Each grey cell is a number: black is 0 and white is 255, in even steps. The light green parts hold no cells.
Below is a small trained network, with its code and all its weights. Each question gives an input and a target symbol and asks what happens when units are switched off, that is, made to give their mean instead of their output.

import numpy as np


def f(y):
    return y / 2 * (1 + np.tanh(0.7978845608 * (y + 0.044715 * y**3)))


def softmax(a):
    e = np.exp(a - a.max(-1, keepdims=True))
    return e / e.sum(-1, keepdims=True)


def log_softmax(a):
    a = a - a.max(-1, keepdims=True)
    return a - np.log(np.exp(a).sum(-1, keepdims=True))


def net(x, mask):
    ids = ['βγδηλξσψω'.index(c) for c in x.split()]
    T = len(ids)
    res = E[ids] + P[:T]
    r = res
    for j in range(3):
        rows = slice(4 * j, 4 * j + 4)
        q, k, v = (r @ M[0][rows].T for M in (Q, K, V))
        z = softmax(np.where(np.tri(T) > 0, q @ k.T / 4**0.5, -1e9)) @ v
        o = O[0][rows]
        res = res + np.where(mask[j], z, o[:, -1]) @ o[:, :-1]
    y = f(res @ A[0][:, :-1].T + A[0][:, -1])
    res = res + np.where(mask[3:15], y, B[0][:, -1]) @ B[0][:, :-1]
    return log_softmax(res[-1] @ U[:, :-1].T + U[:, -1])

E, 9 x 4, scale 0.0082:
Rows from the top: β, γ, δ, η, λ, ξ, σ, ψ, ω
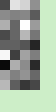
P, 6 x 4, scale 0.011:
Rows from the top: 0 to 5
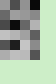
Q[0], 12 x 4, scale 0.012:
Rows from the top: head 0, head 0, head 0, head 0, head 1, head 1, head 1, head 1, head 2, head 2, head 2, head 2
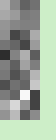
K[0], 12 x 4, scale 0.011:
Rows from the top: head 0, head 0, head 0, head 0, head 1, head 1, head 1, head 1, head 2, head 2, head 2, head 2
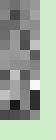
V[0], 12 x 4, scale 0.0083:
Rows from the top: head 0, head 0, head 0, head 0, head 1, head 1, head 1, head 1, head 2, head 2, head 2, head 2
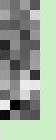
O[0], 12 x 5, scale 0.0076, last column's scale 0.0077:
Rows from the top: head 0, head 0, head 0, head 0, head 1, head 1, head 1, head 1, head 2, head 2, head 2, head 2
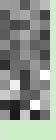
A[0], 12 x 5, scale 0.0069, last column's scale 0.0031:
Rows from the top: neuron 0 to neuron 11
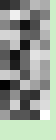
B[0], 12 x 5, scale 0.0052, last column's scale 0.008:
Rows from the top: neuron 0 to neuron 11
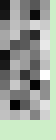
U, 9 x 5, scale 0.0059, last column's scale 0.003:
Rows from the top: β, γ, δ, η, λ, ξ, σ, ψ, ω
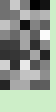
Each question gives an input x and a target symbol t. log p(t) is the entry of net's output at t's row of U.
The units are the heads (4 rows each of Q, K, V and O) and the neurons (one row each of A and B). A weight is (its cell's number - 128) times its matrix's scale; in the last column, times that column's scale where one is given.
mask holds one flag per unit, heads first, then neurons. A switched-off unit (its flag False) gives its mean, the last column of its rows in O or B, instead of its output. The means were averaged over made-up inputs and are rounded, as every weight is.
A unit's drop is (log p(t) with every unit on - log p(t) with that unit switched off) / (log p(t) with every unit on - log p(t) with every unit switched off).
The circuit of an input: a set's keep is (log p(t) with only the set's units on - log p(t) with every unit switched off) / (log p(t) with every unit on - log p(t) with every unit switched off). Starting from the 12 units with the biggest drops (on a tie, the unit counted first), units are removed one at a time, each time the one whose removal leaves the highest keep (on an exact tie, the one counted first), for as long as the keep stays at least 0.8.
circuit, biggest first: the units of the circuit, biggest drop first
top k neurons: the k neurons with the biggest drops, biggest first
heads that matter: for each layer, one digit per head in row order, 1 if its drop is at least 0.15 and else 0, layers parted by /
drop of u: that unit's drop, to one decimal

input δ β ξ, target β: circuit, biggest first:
[head 2; neuron 1]
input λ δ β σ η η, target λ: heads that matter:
001
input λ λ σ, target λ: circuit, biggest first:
[head 2; head 1]
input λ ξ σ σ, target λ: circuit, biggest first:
[head 2; neuron 5]
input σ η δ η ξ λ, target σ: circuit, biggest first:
[head 2; neuron 7]
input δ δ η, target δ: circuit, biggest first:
[head 2; neuron 5]
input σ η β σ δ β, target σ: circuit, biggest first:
[head 2]
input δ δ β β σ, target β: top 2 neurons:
[neuron 1; neuron 3]
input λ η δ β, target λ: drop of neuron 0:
0.0
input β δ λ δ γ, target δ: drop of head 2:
1.8
